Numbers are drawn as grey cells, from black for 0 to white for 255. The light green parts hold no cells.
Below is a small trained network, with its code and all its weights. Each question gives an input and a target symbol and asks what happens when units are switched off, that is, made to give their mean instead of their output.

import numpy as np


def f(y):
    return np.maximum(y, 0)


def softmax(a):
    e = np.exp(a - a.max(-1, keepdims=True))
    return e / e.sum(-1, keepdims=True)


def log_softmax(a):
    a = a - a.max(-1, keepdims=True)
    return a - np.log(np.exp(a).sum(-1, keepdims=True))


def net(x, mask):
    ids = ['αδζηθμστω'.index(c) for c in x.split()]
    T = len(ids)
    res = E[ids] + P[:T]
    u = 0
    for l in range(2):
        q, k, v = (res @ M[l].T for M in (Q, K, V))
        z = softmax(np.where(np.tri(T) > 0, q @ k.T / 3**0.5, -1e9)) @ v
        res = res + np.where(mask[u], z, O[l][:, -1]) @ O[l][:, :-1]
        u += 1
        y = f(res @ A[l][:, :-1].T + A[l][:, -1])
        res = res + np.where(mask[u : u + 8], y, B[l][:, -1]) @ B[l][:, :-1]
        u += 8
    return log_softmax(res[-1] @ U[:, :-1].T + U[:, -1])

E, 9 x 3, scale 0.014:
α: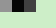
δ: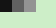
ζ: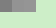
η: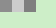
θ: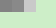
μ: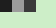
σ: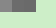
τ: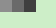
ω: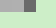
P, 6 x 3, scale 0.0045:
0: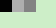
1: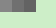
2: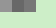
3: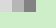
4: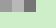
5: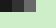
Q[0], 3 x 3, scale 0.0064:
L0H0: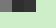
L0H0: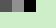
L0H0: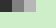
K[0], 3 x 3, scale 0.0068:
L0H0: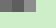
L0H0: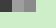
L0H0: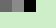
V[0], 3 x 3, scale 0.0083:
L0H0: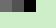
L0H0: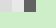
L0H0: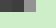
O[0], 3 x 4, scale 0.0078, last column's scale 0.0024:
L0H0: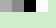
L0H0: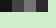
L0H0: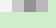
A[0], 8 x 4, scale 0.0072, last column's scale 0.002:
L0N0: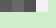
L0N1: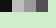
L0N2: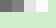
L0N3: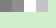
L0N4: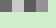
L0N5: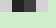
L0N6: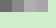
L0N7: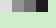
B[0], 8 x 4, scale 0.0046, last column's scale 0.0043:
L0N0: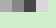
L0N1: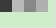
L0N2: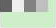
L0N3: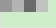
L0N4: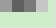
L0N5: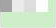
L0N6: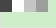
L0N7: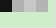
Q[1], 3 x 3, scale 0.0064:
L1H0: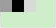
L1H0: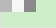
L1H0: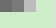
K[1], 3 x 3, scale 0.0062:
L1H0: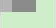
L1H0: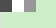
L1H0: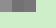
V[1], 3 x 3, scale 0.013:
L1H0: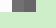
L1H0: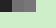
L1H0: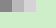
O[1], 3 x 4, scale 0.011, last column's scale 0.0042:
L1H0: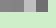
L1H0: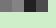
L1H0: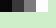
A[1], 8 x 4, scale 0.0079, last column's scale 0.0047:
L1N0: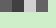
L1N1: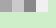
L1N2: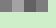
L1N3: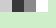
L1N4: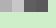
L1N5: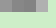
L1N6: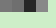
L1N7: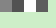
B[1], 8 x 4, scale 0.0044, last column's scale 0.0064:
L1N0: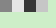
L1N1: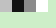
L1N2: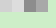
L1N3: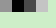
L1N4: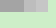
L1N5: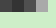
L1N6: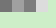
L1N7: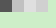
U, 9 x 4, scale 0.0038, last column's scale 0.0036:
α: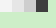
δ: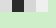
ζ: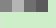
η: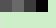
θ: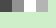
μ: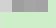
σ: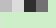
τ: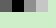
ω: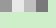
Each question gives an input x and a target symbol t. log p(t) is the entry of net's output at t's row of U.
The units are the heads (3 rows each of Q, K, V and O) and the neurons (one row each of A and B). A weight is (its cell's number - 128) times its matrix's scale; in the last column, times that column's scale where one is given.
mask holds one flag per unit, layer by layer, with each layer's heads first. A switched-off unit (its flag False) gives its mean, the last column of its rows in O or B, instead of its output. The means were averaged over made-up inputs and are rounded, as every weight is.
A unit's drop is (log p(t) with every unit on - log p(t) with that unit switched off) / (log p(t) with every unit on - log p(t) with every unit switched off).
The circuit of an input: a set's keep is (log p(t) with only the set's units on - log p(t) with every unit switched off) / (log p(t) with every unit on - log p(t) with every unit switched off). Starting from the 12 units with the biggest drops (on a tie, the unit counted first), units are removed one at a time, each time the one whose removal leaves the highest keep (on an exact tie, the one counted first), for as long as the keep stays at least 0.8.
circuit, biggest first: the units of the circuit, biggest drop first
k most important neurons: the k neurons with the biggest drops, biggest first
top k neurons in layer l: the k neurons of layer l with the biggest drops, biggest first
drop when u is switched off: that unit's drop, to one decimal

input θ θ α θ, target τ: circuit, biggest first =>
L1H0, L0H0
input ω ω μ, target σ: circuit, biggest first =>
L1H0, L0H0, L0N5
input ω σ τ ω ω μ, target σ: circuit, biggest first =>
L1H0, L0H0
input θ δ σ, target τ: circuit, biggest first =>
L1H0, L0H0, L0N2
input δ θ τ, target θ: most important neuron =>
L1N7
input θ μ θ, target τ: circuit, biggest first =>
L1H0, L0H0, L0N2
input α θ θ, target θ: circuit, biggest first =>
L1H0, L0H0, L1N7
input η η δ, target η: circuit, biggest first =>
L1H0, L0H0
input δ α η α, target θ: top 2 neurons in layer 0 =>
L0N5, L0N7
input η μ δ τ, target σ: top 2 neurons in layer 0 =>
L0N1, L0N5
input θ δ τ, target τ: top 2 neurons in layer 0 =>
L0N2, L0N6
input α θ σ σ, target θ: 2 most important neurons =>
L1N7, L0N5
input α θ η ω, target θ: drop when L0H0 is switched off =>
0.3
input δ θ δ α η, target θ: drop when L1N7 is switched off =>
0.1
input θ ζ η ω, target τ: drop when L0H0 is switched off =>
0.5
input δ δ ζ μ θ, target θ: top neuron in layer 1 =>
L1N7
